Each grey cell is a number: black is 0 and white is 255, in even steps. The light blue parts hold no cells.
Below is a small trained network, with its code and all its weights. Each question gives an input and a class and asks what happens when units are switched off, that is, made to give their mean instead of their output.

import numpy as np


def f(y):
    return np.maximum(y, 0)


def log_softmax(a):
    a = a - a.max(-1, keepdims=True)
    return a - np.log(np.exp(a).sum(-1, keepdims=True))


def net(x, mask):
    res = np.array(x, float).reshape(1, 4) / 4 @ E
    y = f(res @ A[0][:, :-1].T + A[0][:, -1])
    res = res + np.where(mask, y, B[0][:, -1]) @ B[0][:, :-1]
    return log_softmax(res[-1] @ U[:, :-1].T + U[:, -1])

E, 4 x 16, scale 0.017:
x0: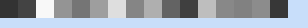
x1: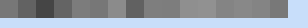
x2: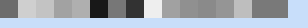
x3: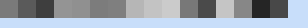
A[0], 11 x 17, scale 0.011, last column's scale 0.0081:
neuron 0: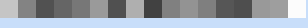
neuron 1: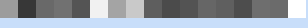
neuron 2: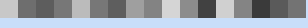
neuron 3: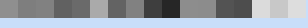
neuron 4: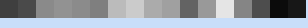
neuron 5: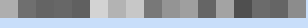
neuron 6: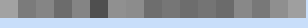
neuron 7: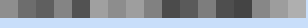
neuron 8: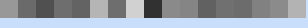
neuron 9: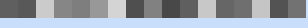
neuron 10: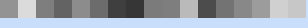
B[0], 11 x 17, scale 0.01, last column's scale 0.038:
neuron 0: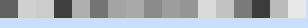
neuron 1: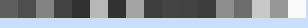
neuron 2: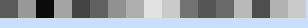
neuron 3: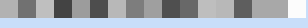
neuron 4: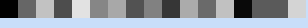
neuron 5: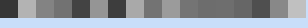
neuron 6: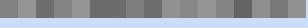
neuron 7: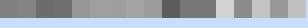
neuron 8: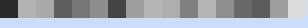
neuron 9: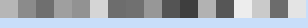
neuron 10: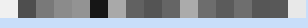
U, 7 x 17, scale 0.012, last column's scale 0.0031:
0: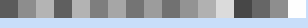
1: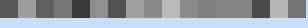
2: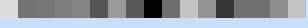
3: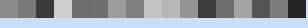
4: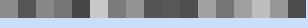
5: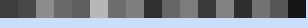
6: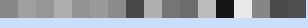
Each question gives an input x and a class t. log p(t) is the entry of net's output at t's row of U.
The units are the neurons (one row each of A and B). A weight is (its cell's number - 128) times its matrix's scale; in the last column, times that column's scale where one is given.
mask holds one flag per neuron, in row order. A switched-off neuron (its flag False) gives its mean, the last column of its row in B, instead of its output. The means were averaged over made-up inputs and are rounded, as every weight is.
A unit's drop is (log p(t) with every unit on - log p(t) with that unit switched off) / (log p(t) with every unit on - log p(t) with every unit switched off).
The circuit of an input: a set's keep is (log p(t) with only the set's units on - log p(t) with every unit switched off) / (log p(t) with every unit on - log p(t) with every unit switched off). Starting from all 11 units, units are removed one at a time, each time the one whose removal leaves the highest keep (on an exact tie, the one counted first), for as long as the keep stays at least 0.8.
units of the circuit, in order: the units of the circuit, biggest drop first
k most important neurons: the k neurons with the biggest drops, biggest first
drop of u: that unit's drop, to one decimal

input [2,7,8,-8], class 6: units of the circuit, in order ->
[neuron 9]
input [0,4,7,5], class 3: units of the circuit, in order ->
[neuron 2; neuron 0]
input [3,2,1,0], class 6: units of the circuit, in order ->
[neuron 1; neuron 0; neuron 3]
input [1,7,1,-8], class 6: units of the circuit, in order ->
[neuron 1; neuron 9]
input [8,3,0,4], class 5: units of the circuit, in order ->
[neuron 0; neuron 3]
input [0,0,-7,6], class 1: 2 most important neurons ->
[neuron 2; neuron 8]
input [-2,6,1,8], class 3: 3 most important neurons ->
[neuron 2; neuron 1; neuron 0]
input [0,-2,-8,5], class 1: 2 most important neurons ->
[neuron 8; neuron 2]
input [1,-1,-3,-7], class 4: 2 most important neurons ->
[neuron 4; neuron 9]
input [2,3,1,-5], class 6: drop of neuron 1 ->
0.5
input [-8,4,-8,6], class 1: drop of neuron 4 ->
0.0
